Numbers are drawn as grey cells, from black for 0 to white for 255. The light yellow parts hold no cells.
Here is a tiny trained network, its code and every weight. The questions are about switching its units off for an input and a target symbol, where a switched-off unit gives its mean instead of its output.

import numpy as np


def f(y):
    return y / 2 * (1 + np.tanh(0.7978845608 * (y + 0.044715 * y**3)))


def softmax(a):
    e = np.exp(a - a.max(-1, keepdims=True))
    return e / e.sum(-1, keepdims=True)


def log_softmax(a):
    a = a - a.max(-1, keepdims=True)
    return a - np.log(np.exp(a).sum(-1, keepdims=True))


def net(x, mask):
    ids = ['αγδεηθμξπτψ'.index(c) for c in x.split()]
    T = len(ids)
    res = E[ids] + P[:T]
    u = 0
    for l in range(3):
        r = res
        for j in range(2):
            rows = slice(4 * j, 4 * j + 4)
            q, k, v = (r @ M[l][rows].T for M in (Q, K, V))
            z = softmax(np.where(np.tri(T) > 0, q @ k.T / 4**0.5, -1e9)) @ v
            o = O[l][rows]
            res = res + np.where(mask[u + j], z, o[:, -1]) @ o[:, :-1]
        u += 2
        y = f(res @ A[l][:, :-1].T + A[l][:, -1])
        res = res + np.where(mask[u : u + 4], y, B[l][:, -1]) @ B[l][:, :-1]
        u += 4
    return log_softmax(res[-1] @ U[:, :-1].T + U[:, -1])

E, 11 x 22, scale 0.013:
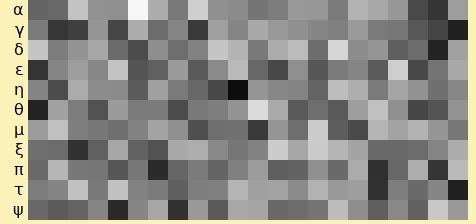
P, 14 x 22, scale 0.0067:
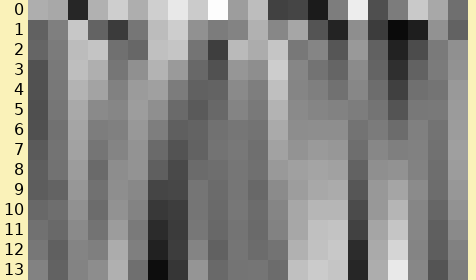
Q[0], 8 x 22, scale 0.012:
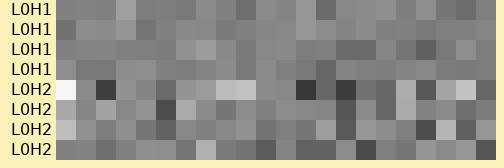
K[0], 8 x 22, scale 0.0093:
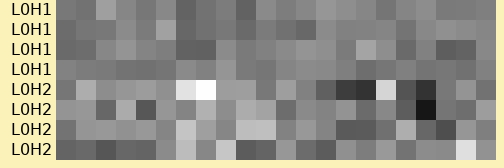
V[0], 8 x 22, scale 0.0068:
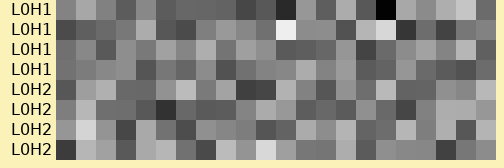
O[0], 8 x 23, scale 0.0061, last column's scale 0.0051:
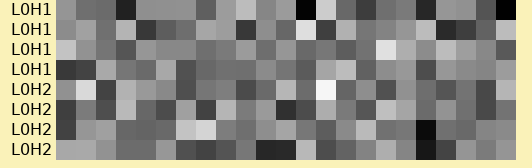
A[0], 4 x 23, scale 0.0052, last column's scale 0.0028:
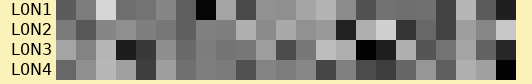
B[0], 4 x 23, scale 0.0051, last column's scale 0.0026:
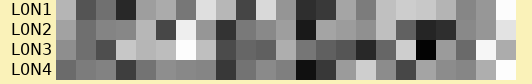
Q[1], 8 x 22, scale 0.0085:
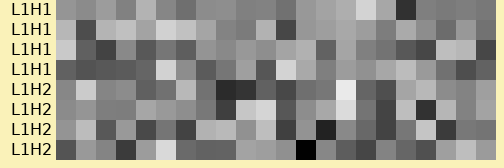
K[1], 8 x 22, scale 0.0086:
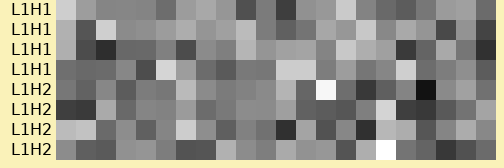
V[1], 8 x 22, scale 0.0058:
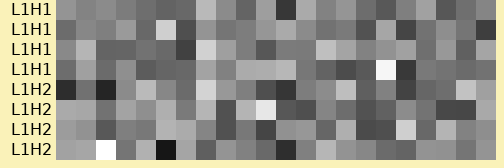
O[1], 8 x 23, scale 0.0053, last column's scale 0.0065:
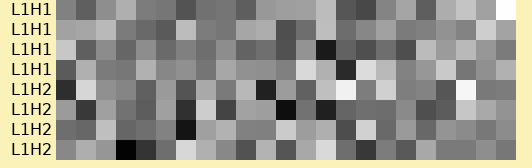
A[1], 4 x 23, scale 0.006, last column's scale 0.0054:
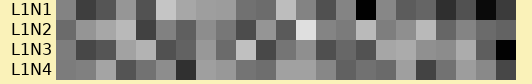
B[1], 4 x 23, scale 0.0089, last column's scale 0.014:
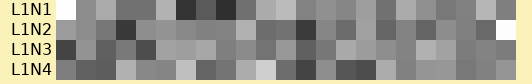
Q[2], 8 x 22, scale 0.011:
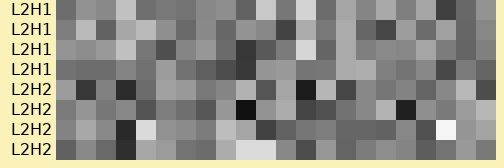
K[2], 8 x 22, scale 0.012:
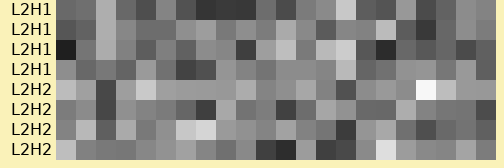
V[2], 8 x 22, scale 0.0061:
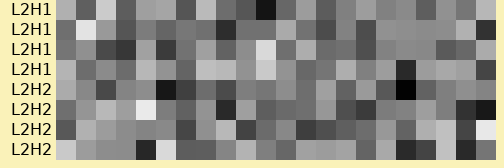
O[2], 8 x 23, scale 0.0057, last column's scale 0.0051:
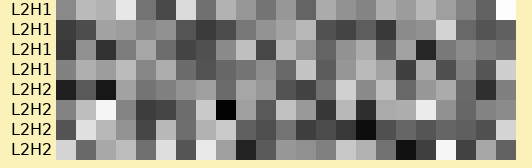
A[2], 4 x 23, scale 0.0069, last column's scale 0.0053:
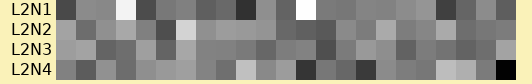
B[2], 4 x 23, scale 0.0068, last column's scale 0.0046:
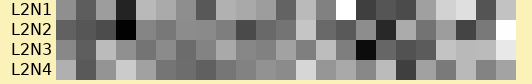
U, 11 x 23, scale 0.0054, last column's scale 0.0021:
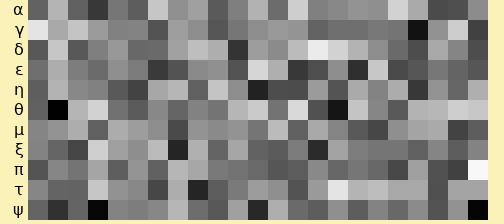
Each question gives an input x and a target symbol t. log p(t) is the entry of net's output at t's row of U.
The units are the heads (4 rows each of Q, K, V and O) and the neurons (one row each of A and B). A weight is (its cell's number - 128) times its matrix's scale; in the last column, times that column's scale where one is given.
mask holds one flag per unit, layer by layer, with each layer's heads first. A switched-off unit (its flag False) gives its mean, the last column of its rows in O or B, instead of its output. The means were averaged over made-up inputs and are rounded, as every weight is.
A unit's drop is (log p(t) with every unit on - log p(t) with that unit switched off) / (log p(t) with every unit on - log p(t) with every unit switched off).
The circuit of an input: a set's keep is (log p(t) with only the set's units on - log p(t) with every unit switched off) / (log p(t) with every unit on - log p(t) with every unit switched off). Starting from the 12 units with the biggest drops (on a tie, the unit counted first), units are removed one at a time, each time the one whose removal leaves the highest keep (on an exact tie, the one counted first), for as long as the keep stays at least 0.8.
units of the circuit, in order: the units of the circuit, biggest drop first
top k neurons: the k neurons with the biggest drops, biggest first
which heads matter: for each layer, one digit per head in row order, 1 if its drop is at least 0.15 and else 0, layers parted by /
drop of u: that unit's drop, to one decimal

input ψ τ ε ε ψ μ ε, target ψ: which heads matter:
01 / 01 / 10
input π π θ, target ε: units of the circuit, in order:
[L2H1 L0H1]
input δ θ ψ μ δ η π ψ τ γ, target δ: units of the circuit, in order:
[L1H2 L2H1]
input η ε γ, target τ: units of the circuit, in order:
[L2H2 L1N1]
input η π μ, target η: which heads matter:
01 / 01 / 01
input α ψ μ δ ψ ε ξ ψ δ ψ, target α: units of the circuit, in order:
[L0H2 L2H1 L1H2 L2N2]
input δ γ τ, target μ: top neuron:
[L2N1]
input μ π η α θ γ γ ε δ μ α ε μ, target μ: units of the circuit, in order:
[L0H1 L2H1]
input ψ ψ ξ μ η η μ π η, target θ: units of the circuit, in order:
[L0H1 L1N2]
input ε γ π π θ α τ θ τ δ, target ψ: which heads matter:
01 / 01 / 00
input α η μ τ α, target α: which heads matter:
11 / 01 / 10
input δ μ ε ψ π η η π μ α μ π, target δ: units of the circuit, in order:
[L2H1 L1H2]
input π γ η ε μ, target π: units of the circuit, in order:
[L0H1 L1H2 L2H2]
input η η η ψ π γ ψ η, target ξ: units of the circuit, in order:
[L2H2 L1H1 L0H1]
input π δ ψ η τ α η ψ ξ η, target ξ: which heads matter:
01 / 00 / 01
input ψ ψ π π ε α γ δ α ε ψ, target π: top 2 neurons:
[L1N2 L0N2]
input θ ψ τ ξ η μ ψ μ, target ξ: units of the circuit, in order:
[L1N2 L2H2 L1H2]
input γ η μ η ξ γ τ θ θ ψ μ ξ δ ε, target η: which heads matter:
10 / 11 / 01
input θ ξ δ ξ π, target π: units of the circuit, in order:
[L2H2 L0H1]
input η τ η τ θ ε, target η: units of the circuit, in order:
[L2H2 L0H2]
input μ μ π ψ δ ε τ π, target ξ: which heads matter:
11 / 10 / 01
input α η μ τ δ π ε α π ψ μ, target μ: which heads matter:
10 / 01 / 10
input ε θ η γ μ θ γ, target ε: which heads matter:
00 / 01 / 11
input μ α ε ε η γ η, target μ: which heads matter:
10 / 11 / 10
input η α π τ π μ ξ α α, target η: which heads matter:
01 / 01 / 01
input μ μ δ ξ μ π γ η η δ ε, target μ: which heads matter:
10 / 00 / 10
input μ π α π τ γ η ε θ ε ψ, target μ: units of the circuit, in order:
[L0H1 L2H1 L2N1]
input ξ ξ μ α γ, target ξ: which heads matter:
00 / 01 / 01
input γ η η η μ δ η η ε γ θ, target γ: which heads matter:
01 / 01 / 11
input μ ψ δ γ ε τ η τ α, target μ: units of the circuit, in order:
[L2H1 L0H1 L2N1]
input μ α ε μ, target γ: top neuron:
[L1N2]
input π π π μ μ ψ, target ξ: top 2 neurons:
[L1N2 L0N3]
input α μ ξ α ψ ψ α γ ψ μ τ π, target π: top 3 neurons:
[L1N2 L0N3 L0N1]
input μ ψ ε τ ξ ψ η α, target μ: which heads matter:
10 / 11 / 10
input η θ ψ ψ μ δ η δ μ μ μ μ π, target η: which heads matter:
11 / 10 / 11
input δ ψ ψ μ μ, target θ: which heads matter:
11 / 11 / 00
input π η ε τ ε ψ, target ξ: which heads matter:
01 / 11 / 01
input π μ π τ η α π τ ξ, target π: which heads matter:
00 / 01 / 01
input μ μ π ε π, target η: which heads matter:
11 / 10 / 01
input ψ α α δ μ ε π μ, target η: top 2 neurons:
[L1N2 L0N2]
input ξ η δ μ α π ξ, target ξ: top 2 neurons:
[L1N4 L1N3]
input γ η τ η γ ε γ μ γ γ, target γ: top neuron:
[L1N3]
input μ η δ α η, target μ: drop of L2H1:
1.4
